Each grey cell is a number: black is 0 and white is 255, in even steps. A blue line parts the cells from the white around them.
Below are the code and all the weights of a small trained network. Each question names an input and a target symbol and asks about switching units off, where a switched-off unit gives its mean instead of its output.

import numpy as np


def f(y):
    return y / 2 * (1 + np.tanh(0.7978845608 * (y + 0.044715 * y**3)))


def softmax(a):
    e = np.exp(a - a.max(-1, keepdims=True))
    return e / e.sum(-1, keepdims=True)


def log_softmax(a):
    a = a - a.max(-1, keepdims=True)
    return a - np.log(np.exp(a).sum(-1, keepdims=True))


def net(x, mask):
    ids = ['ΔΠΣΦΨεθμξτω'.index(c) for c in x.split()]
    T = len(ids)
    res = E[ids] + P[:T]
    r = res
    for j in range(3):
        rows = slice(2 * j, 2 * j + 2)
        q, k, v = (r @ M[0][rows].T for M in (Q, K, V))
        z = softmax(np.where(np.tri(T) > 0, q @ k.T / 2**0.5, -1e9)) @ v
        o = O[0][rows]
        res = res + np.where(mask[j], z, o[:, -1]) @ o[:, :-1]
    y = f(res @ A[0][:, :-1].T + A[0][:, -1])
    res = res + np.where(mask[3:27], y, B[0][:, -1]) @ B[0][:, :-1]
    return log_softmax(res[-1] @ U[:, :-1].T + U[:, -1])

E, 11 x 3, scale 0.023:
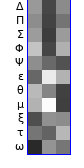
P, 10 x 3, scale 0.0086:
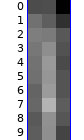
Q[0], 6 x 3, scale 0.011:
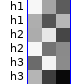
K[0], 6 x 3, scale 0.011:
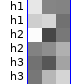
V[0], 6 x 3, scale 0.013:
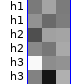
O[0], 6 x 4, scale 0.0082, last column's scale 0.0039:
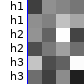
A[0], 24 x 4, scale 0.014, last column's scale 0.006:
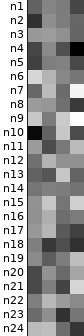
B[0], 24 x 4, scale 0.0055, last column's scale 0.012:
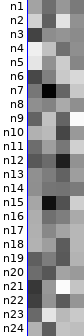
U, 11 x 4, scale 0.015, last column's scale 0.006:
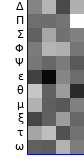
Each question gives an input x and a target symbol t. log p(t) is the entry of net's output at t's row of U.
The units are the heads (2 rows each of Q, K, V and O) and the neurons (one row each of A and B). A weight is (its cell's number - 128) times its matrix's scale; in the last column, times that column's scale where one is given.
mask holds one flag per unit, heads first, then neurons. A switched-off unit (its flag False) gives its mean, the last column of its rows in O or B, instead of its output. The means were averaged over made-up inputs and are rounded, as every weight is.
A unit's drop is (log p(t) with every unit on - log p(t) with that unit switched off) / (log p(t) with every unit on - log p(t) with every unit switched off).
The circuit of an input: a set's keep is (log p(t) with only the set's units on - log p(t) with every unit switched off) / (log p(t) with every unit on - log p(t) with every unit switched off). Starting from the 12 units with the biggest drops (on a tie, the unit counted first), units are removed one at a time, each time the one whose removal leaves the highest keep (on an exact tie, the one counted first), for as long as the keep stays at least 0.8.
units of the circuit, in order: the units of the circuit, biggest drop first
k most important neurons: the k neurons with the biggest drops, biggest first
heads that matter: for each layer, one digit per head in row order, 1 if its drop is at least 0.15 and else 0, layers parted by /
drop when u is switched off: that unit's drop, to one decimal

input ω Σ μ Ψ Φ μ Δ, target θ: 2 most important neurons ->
n24, n15
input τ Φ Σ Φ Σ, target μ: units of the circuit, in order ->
n21, n6
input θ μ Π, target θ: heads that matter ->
011
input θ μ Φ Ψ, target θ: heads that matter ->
001
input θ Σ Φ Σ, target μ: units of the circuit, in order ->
n6, n21
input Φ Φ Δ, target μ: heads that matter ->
101
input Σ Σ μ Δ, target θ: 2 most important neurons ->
n24, n9
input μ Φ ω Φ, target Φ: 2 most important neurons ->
n6, n9
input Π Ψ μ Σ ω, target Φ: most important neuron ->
n4
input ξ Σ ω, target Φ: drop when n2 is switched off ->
0.2
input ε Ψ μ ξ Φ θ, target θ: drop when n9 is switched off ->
0.2
